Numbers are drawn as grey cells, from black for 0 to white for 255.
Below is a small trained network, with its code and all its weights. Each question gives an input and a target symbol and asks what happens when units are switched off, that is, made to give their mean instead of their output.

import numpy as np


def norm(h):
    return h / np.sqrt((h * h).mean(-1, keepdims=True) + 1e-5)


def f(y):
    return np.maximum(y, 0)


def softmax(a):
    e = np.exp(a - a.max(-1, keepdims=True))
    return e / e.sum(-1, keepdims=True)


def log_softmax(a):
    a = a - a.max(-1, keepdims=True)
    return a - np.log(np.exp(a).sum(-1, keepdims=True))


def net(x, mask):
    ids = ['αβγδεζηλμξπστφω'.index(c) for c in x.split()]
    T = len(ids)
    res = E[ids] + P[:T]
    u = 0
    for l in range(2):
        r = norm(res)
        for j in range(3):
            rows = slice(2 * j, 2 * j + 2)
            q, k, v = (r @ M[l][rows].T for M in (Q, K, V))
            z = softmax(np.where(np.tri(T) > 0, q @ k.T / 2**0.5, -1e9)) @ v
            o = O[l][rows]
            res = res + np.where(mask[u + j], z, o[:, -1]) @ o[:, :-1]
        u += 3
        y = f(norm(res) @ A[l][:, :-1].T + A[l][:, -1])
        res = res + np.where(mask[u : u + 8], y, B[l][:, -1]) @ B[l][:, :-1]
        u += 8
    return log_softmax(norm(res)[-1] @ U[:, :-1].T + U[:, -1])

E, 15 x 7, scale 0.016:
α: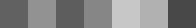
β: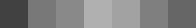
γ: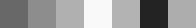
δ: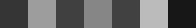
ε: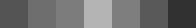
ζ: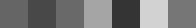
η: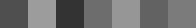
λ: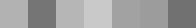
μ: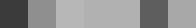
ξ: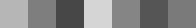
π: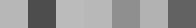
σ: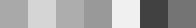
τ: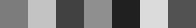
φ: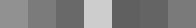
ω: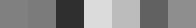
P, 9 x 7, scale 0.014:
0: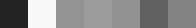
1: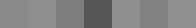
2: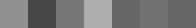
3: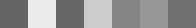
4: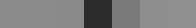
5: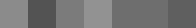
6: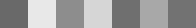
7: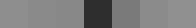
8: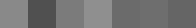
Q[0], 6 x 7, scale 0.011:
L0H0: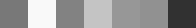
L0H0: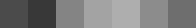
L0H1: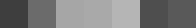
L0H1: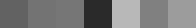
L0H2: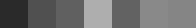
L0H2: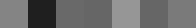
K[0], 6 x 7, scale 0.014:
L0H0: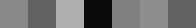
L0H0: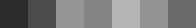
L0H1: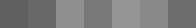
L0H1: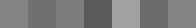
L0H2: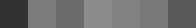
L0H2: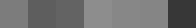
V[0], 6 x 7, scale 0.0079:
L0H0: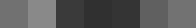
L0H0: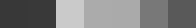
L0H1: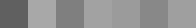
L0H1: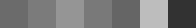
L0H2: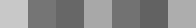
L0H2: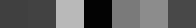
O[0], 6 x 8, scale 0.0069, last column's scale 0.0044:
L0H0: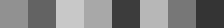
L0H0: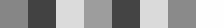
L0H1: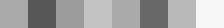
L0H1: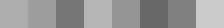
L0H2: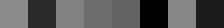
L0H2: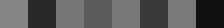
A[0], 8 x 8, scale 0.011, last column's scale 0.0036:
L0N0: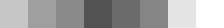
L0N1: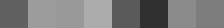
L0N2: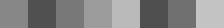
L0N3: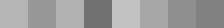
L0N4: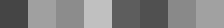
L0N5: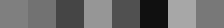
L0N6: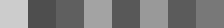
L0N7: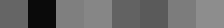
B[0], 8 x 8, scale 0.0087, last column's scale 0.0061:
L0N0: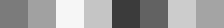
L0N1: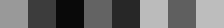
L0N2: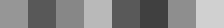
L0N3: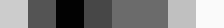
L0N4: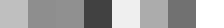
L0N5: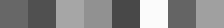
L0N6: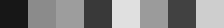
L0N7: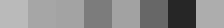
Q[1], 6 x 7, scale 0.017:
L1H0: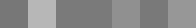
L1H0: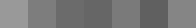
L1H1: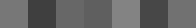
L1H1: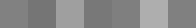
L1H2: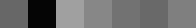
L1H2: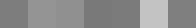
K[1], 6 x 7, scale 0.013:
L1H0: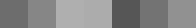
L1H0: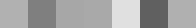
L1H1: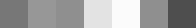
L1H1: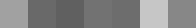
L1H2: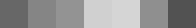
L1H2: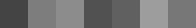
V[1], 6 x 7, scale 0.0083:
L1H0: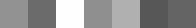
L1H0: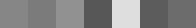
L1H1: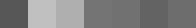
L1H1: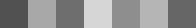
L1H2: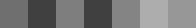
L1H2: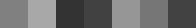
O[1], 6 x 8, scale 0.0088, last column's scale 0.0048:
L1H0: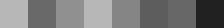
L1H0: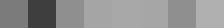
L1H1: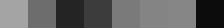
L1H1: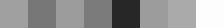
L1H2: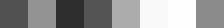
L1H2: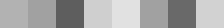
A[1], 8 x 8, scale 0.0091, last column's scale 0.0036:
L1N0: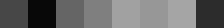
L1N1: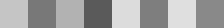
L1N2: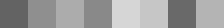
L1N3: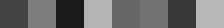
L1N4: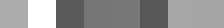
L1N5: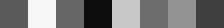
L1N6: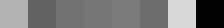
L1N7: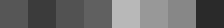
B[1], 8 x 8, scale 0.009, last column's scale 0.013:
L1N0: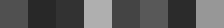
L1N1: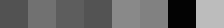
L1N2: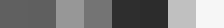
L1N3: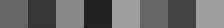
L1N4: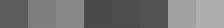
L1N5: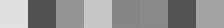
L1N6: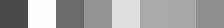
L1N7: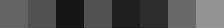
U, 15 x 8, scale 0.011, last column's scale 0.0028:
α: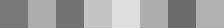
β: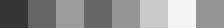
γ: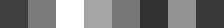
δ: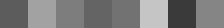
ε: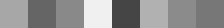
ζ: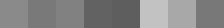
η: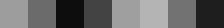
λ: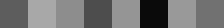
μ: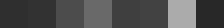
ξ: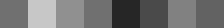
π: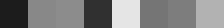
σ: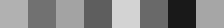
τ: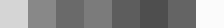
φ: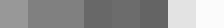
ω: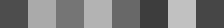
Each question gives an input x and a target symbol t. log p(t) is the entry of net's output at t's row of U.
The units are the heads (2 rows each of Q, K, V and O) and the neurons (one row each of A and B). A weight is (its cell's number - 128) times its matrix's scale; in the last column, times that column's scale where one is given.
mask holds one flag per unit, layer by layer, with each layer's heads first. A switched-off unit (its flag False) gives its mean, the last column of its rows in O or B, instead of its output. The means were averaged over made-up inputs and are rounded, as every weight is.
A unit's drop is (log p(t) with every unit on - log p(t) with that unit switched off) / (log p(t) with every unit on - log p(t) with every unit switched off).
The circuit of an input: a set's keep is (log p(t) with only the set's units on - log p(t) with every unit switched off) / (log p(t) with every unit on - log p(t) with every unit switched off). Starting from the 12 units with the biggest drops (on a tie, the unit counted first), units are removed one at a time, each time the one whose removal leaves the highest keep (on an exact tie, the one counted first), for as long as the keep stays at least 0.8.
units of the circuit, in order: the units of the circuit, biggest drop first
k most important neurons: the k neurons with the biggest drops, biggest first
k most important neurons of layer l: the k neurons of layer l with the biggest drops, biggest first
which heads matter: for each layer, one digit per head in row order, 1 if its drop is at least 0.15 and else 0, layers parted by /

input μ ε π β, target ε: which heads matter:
100 / 100
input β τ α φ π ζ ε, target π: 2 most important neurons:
(L0N3 L1N3)
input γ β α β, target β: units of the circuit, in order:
(L1H2 L0H0)
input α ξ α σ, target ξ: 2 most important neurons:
(L1N4 L0N5)
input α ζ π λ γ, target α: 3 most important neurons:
(L1N2 L1N6 L0N4)
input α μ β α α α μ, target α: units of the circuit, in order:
(L0N4 L1H2)
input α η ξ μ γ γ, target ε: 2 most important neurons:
(L0N1 L0N5)
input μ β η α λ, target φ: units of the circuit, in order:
(L0N3 L0N0)
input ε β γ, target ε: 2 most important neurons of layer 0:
(L0N1 L0N2)
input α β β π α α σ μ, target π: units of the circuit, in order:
(L1N1 L0N3 L1N6)
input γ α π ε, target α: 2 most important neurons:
(L0N4 L0N3)
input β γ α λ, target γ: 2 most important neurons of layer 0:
(L0N1 L0N4)
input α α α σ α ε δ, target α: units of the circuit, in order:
(L1H2 L0N3 L1H1)
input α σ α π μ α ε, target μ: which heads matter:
000 / 011
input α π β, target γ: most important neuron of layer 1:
(L1N2)
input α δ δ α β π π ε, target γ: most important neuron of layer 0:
(L0N3)
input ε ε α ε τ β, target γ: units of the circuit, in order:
(L0N3 L1N1)
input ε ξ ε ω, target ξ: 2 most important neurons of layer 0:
(L0N5 L0N0)
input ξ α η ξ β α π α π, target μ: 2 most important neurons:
(L0N6 L0N4)
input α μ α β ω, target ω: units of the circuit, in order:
(L0N0 L1N6)
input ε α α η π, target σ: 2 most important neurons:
(L0N3 L1N1)
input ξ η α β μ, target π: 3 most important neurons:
(L1N1 L0N0 L1N6)
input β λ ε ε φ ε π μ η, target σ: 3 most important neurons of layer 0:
(L0N7 L0N0 L0N2)
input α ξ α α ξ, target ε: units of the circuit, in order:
(L0N0 L1N2)
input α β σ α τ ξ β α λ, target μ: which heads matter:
000 / 100
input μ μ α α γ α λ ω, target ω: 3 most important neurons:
(L0N4 L0N0 L1N6)
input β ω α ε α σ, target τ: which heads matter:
000 / 001
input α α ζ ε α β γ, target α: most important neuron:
(L0N4)
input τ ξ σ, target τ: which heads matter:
001 / 001
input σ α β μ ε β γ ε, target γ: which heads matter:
100 / 000
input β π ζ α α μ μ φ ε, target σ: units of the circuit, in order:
(L0N7 L0N4)
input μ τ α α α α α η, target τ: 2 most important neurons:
(L1N5 L0N0)
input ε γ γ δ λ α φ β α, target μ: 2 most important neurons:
(L1N2 L1N7)
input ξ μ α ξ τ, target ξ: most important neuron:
(L0N0)
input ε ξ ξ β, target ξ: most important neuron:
(L0N5)
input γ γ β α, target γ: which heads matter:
000 / 011
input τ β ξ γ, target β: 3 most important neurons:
(L0N3 L0N4 L0N7)
